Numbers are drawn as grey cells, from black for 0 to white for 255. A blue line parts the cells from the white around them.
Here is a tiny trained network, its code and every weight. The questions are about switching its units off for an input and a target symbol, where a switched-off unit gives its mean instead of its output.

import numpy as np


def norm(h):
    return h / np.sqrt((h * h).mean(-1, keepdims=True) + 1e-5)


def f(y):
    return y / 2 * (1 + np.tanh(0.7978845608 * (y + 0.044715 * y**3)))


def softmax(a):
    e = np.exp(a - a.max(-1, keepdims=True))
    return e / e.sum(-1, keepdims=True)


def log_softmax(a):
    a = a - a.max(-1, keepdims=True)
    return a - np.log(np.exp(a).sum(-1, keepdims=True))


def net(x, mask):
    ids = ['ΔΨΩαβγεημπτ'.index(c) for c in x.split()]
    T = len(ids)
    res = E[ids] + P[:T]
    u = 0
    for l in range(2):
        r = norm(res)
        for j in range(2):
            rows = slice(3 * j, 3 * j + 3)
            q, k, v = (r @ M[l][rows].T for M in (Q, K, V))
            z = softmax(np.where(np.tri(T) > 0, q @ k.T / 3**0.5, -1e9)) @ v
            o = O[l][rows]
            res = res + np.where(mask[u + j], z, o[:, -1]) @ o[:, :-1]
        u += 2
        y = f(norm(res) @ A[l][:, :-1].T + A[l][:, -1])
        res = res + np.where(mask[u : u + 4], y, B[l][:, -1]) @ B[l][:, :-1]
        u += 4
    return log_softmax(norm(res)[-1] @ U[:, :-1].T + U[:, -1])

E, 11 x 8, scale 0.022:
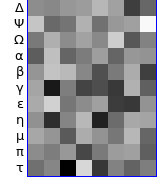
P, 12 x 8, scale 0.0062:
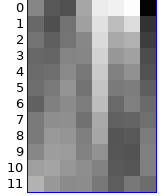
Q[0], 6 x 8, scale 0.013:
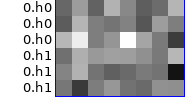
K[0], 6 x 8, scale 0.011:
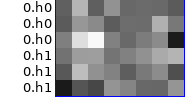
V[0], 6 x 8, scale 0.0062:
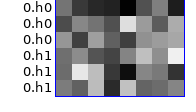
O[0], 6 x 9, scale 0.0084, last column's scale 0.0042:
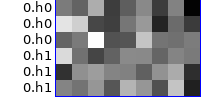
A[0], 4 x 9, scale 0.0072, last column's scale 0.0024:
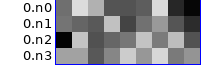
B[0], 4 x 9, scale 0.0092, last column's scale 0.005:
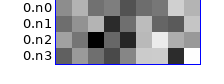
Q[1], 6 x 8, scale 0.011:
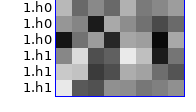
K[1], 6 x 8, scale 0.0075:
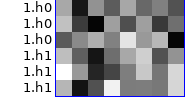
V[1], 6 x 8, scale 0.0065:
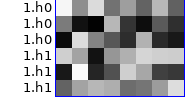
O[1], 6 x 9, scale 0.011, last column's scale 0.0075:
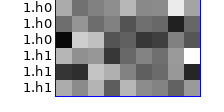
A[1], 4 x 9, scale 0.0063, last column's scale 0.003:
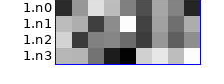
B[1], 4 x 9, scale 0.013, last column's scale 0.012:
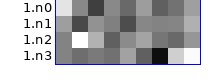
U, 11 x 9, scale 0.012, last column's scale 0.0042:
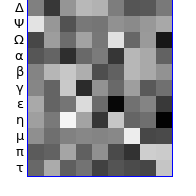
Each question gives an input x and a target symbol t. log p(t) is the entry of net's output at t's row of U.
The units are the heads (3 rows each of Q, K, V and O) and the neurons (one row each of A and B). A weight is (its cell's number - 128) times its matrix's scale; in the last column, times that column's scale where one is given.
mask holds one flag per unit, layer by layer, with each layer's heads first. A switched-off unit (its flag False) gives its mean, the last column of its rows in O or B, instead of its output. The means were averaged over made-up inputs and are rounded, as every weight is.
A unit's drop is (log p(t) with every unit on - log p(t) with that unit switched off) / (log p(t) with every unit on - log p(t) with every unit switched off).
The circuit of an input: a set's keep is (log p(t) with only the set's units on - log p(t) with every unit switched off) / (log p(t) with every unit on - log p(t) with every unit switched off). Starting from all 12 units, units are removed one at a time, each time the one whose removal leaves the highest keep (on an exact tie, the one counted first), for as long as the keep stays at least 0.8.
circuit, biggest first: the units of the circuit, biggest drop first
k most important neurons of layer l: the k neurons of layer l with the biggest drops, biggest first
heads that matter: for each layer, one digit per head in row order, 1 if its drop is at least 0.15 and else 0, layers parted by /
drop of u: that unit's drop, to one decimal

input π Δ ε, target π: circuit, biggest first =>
(1.h1)
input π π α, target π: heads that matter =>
00 / 00
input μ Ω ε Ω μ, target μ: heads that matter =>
10 / 01
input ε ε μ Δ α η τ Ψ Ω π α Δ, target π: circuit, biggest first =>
(0.h1; 1.h0)
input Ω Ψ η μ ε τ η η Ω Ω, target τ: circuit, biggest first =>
(1.h0; 0.h0)
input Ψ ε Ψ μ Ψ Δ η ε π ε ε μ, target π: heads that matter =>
10 / 00
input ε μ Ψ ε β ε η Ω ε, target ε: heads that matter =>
01 / 01
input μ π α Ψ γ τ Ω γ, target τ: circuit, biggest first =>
(1.h0; 0.n3; 0.h0)
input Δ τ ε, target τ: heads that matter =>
00 / 10
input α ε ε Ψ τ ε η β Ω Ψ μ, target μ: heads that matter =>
11 / 01
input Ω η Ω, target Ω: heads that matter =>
10 / 11
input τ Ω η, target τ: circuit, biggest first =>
(1.h0; 0.h1)
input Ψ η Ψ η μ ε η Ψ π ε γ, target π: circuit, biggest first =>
(0.h0; 1.n3; 1.h0; 0.h1)
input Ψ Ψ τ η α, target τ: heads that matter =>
10 / 10
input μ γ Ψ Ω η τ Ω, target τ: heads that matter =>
10 / 10
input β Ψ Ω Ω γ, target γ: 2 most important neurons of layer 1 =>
(1.n3; 1.n2)
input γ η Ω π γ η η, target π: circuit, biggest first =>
(1.n3)
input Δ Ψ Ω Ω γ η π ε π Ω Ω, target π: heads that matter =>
00 / 00
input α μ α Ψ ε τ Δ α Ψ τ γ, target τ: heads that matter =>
01 / 10
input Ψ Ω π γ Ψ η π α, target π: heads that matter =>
10 / 00
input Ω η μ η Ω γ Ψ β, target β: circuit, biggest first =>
(0.h1)
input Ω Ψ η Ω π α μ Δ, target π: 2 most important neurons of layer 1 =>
(1.n0; 1.n2)
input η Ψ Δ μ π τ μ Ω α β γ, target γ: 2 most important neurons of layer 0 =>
(0.n1; 0.n0)
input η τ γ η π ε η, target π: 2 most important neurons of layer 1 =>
(1.n3; 1.n0)
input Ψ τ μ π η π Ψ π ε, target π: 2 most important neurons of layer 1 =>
(1.n0; 1.n2)
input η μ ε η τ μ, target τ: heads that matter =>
00 / 10
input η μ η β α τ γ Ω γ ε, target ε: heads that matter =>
11 / 01
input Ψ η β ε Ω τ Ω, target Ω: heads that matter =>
11 / 11
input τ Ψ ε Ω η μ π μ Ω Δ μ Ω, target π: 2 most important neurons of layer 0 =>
(0.n3; 0.n2)
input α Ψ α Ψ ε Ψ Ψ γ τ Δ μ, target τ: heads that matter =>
10 / 10
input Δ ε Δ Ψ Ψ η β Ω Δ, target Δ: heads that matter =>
10 / 01
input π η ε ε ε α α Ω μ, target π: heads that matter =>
01 / 01
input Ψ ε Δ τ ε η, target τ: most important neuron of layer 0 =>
(0.n3)
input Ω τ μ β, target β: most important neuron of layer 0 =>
(0.n0)
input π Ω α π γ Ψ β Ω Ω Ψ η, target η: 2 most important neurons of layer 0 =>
(0.n1; 0.n2)
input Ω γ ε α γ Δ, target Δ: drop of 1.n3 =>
0.5
